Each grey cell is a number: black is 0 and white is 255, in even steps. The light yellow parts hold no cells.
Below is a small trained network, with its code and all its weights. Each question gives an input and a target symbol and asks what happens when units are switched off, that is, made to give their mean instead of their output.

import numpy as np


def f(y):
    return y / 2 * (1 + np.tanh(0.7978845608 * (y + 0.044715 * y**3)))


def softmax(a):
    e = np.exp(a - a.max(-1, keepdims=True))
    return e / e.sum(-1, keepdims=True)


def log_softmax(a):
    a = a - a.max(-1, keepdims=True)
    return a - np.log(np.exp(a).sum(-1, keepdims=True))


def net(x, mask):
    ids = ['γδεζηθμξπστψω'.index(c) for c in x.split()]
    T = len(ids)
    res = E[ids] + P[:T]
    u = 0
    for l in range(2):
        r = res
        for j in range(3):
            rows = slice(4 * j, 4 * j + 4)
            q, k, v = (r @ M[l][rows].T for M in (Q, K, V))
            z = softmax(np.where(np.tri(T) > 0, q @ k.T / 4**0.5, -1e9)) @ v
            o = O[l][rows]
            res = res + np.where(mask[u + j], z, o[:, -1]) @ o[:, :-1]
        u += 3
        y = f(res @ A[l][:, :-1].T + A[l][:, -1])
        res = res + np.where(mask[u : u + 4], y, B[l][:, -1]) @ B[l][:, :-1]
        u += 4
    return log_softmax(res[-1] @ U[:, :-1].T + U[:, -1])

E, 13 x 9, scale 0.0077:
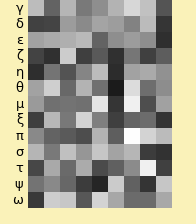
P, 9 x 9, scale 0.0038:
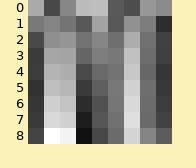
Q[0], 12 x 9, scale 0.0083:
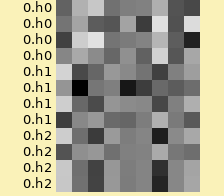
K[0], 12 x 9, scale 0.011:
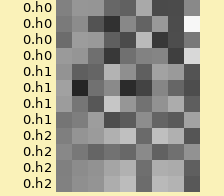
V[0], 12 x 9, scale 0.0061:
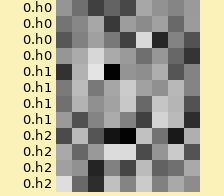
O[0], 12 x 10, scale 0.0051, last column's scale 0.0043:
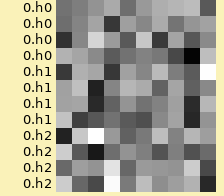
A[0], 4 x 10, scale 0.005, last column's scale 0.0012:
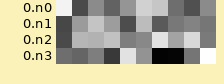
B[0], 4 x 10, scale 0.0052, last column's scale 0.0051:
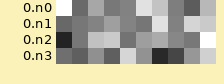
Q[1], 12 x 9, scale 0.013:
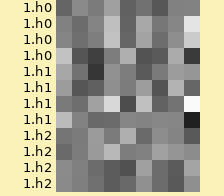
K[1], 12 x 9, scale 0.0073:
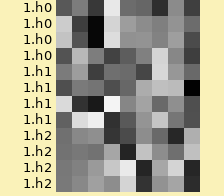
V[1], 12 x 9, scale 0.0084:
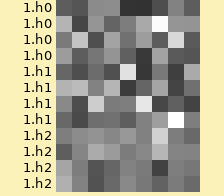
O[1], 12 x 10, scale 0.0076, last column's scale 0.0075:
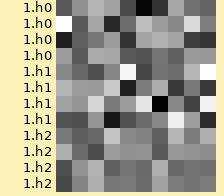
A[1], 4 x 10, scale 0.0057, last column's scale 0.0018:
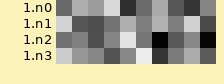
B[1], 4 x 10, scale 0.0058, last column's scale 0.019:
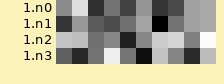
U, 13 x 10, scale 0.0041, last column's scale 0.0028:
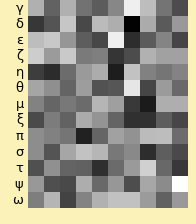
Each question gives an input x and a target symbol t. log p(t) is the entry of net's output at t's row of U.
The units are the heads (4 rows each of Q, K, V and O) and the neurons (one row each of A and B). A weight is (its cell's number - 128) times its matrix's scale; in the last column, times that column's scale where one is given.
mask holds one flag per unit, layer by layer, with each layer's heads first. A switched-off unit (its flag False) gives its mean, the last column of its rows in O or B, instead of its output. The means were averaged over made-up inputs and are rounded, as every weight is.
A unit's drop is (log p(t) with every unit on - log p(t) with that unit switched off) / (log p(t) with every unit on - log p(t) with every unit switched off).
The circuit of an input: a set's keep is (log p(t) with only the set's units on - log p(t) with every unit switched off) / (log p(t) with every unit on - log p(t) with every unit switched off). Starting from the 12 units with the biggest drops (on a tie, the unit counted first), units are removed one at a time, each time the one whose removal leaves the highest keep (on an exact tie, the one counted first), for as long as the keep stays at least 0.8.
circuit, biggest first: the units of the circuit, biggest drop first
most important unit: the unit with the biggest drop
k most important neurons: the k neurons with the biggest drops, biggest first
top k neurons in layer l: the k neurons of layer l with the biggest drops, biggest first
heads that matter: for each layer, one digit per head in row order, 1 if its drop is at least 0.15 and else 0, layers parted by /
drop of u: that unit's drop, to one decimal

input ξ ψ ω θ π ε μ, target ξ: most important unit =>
0.h2
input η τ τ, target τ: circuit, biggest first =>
[1.h1; 1.h0; 0.h1]
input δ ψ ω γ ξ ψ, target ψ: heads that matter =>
001 / 001
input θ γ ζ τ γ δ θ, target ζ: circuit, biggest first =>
[1.h0; 0.h1; 0.h2]
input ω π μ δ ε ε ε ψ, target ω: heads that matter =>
010 / 110
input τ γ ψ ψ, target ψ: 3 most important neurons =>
[0.n2; 0.n1; 1.n2]
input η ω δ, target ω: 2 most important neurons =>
[1.n2; 0.n3]
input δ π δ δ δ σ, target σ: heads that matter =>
001 / 110
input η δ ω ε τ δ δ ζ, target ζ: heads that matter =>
001 / 100
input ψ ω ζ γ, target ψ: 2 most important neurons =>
[1.n3; 0.n2]
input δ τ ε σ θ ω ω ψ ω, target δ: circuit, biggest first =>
[0.h2; 1.h1; 1.n2]
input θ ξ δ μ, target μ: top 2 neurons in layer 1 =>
[1.n1; 1.n2]
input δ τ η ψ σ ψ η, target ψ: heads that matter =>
111 / 001
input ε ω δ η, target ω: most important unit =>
1.h0
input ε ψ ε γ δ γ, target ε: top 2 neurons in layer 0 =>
[0.n0; 0.n2]
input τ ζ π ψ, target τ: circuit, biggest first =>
[1.h1; 1.h0; 0.h2; 0.h1]
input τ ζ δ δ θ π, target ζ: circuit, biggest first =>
[1.h0; 0.h1; 0.h2]
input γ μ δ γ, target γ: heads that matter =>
011 / 111
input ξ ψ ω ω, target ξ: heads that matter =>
001 / 100
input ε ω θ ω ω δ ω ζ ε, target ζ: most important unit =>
0.h2
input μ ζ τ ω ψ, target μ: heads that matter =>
101 / 110
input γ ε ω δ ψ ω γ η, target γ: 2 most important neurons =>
[0.n0; 1.n3]
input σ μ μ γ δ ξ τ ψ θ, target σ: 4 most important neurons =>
[1.n3; 0.n0; 1.n2; 0.n2]
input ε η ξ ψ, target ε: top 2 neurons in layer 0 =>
[0.n0; 0.n1]
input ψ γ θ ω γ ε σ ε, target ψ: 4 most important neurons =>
[1.n3; 0.n2; 0.n1; 1.n1]
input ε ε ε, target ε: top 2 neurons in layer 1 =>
[1.n0; 1.n3]
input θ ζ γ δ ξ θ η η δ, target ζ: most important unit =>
1.h0
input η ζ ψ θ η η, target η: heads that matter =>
001 / 110
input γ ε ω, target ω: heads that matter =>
010 / 110
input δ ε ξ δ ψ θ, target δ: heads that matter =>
001 / 010
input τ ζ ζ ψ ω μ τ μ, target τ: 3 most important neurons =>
[0.n2; 0.n3; 1.n0]
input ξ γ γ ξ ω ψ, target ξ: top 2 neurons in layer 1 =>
[1.n2; 1.n0]
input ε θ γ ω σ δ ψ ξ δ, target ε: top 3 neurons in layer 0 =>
[0.n0; 0.n2; 0.n3]
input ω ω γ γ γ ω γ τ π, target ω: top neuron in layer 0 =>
[0.n3]
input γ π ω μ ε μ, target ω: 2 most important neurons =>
[1.n2; 0.n3]
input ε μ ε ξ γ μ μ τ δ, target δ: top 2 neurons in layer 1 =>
[1.n2; 1.n3]
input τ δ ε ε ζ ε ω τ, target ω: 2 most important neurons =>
[1.n2; 0.n3]
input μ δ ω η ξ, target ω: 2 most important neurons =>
[1.n2; 0.n3]
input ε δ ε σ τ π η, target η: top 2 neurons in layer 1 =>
[1.n2; 1.n0]
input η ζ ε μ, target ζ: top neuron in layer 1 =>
[1.n2]
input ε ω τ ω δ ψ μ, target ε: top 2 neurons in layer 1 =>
[1.n0; 1.n3]
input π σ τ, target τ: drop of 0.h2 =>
0.2
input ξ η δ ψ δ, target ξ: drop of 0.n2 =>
0.1
